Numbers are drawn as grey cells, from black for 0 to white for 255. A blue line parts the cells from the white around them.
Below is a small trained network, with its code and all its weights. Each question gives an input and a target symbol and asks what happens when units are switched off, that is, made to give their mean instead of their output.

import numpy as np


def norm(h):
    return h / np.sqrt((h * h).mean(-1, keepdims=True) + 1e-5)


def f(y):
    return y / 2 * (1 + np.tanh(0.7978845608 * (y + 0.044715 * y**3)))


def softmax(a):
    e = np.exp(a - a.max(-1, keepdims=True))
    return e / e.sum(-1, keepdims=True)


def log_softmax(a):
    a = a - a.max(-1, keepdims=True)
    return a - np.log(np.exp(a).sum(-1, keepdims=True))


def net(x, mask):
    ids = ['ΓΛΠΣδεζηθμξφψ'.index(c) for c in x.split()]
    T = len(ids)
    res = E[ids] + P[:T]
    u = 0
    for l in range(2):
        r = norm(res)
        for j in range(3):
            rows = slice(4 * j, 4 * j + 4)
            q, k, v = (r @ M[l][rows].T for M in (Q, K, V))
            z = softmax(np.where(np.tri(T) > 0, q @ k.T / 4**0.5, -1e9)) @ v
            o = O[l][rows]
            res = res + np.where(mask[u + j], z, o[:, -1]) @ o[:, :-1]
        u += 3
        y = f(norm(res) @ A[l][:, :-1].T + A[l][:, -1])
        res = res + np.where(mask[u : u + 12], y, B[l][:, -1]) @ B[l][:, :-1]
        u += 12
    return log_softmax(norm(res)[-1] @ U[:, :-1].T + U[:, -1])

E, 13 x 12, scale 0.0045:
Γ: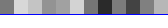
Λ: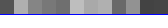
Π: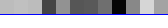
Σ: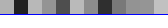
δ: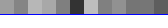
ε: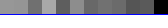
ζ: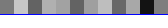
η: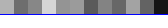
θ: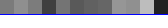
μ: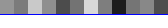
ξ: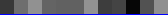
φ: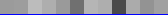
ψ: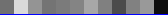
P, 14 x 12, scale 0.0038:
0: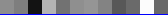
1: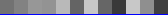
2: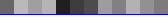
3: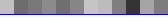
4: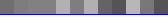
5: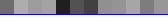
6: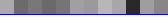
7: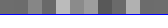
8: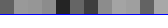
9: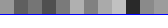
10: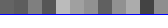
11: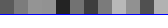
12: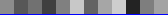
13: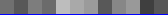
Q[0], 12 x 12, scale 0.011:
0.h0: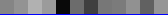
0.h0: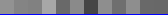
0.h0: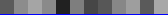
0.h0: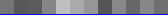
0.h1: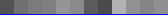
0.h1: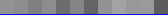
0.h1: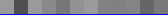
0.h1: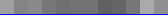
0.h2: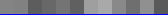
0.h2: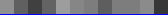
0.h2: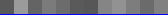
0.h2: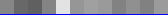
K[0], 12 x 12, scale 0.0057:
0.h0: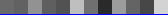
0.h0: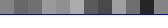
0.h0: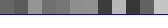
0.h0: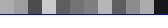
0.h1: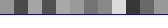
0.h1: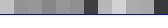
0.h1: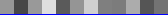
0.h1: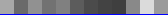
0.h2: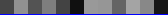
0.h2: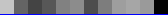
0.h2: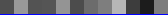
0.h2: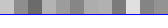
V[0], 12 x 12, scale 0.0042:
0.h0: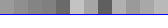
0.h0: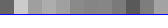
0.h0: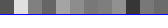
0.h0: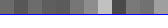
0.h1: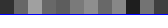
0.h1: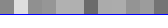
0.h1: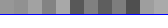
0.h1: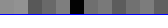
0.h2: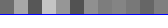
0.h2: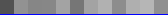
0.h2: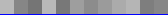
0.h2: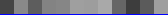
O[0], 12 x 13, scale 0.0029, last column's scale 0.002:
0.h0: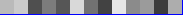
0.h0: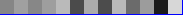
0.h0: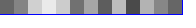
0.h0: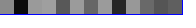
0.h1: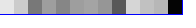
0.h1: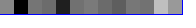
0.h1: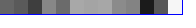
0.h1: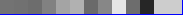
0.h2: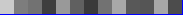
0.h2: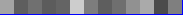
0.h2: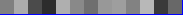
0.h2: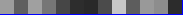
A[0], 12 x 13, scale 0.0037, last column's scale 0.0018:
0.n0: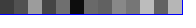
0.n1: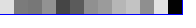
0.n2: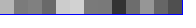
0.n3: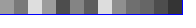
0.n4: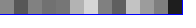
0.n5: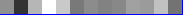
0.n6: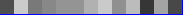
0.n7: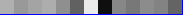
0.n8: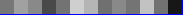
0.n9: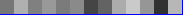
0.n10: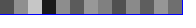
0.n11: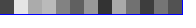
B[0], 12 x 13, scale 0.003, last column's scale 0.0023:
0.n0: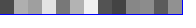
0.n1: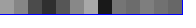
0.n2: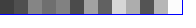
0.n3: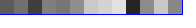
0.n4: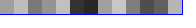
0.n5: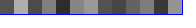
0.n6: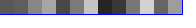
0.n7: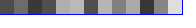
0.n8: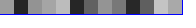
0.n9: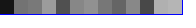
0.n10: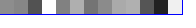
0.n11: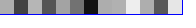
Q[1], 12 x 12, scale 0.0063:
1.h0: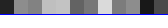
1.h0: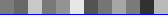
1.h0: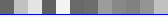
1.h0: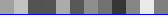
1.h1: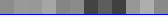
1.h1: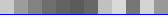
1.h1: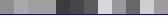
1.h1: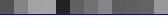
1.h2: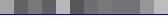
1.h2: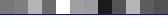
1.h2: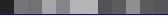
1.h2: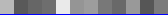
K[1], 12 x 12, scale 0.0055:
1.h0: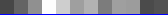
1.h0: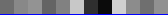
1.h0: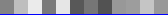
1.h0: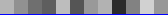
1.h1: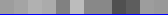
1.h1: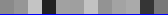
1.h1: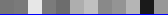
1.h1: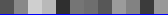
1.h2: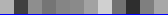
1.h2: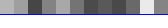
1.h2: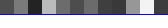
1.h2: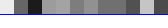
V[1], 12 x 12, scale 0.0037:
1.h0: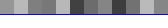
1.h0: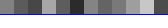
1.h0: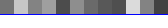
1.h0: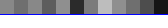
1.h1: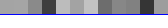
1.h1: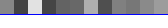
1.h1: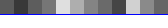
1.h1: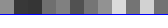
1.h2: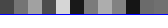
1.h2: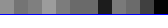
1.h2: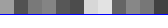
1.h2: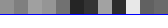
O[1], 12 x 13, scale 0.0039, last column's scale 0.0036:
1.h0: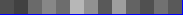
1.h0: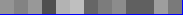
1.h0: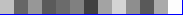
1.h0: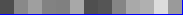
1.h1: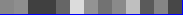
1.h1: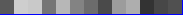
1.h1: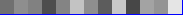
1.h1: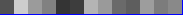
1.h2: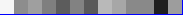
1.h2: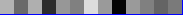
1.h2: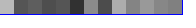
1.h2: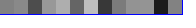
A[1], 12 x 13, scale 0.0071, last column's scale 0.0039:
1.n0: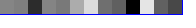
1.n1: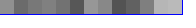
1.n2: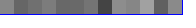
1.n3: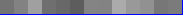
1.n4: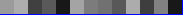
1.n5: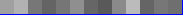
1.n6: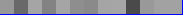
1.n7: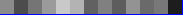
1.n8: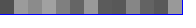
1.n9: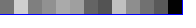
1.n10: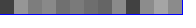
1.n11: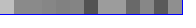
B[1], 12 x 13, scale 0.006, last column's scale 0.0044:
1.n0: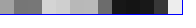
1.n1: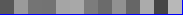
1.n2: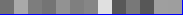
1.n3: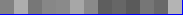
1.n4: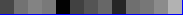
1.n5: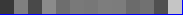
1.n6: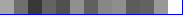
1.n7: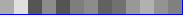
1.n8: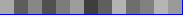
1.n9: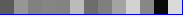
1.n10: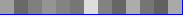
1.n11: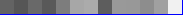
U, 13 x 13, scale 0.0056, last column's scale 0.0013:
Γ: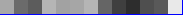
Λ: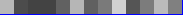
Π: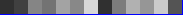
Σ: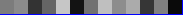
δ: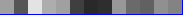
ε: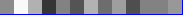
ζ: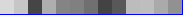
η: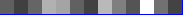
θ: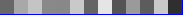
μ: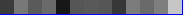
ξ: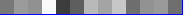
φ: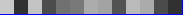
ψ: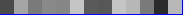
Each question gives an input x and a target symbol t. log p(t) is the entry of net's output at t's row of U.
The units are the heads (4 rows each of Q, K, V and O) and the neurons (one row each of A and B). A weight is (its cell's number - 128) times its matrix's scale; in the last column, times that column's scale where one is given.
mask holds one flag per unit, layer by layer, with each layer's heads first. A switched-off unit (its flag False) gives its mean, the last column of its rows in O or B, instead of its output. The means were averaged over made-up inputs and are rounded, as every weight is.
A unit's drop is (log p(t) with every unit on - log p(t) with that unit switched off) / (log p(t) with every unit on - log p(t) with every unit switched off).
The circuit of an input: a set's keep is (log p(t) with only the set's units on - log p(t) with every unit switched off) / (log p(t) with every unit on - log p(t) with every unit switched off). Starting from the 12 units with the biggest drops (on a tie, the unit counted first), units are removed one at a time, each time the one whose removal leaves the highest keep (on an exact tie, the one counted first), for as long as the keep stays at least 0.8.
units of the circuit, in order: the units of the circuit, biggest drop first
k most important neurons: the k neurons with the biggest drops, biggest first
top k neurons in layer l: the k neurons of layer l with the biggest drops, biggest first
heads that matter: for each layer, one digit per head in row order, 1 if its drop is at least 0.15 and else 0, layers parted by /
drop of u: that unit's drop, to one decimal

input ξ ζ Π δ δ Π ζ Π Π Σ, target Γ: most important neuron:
[0.n5]
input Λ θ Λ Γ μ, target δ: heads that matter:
011 / 010
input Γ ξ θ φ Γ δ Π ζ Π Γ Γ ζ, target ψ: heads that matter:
100 / 000
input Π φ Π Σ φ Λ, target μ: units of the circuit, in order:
[0.h0 1.n4]
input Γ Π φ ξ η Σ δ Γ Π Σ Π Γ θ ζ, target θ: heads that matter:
010 / 001
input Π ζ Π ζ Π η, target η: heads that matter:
000 / 011
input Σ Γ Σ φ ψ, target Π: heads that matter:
100 / 001
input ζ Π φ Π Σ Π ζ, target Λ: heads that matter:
011 / 000
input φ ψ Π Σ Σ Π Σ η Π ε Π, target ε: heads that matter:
011 / 011
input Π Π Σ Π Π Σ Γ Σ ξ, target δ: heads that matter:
001 / 000
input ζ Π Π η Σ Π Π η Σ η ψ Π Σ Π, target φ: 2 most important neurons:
[1.n0 0.n10]
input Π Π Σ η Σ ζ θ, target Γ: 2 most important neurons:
[1.n0 0.n0]
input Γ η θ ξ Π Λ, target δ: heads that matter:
001 / 010
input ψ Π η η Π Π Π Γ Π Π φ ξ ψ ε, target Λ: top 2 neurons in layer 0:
[0.n11 0.n10]
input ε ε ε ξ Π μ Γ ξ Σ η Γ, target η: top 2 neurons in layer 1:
[1.n0 1.n1]
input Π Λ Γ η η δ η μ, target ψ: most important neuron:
[0.n10]
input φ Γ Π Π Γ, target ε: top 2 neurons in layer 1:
[1.n0 1.n3]
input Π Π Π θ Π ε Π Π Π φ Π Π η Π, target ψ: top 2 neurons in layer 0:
[0.n10 0.n2]
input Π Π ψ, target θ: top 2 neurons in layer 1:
[1.n2 1.n0]
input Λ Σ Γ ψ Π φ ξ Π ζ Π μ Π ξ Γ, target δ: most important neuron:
[0.n6]
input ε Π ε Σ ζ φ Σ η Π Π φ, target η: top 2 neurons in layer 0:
[0.n10 0.n4]
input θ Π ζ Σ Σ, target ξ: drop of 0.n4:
0.1
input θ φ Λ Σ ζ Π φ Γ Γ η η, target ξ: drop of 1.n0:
0.2
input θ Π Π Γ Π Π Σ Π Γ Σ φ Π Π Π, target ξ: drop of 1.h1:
0.5
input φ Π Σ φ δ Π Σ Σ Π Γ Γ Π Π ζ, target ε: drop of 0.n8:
0.0
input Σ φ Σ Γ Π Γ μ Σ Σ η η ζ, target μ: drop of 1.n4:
0.1
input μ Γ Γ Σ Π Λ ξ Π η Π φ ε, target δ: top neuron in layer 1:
[1.n8]
